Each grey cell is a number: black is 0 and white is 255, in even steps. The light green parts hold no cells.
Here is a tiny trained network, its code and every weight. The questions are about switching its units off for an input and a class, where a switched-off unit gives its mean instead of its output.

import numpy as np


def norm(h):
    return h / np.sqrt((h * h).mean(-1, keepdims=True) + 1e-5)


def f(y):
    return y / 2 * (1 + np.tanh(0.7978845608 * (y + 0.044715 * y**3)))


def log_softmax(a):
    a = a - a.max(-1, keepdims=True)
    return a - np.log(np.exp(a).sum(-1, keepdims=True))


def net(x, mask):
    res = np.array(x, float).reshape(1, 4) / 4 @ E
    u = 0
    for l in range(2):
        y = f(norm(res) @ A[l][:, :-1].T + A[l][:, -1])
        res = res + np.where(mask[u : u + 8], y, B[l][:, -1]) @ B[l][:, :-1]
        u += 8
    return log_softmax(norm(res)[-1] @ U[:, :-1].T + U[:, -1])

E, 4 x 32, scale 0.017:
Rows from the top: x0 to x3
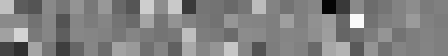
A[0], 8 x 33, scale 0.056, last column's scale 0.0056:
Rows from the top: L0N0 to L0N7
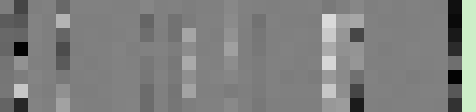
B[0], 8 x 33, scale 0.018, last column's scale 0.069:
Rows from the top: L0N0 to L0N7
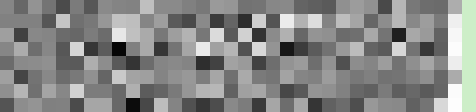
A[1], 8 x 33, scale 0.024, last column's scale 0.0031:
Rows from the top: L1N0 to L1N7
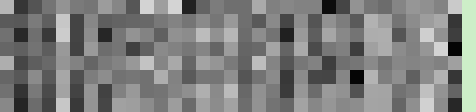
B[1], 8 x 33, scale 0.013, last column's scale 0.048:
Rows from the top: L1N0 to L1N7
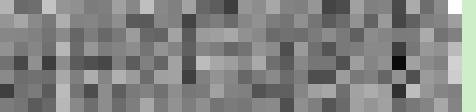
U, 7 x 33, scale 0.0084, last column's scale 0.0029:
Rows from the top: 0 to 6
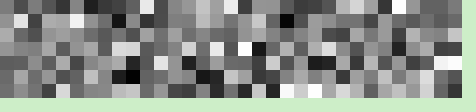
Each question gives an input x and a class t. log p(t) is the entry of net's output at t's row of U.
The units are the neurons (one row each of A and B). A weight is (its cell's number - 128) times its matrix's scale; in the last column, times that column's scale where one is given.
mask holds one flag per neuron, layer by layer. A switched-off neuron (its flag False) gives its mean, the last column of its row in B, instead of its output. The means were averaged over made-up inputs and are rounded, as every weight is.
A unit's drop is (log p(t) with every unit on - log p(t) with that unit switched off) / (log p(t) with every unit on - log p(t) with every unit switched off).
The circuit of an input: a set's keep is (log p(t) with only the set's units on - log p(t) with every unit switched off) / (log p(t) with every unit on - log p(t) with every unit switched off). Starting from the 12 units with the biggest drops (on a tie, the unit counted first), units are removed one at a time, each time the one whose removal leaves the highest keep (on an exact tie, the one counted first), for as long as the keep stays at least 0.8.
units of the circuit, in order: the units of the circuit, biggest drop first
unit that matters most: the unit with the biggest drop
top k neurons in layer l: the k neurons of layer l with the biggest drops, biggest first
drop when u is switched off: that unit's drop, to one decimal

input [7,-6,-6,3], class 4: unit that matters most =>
L0N7
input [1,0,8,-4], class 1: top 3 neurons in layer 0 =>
[L0N2; L0N7; L0N1]
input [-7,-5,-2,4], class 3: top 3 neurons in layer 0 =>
[L0N2; L0N6; L0N5]
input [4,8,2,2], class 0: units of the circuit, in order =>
[L0N7; L0N6]
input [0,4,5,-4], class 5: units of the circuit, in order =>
[L0N1; L0N2; L0N3]
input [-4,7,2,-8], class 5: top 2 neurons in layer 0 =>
[L0N2; L0N3]
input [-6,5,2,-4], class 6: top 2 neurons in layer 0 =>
[L0N1; L0N7]
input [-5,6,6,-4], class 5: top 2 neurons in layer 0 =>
[L0N4; L0N3]
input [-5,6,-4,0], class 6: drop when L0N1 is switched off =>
1.1
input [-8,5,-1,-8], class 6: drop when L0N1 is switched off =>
0.3
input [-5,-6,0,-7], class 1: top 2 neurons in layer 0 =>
[L0N6; L0N2]
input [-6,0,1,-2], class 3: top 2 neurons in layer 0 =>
[L0N2; L0N6]
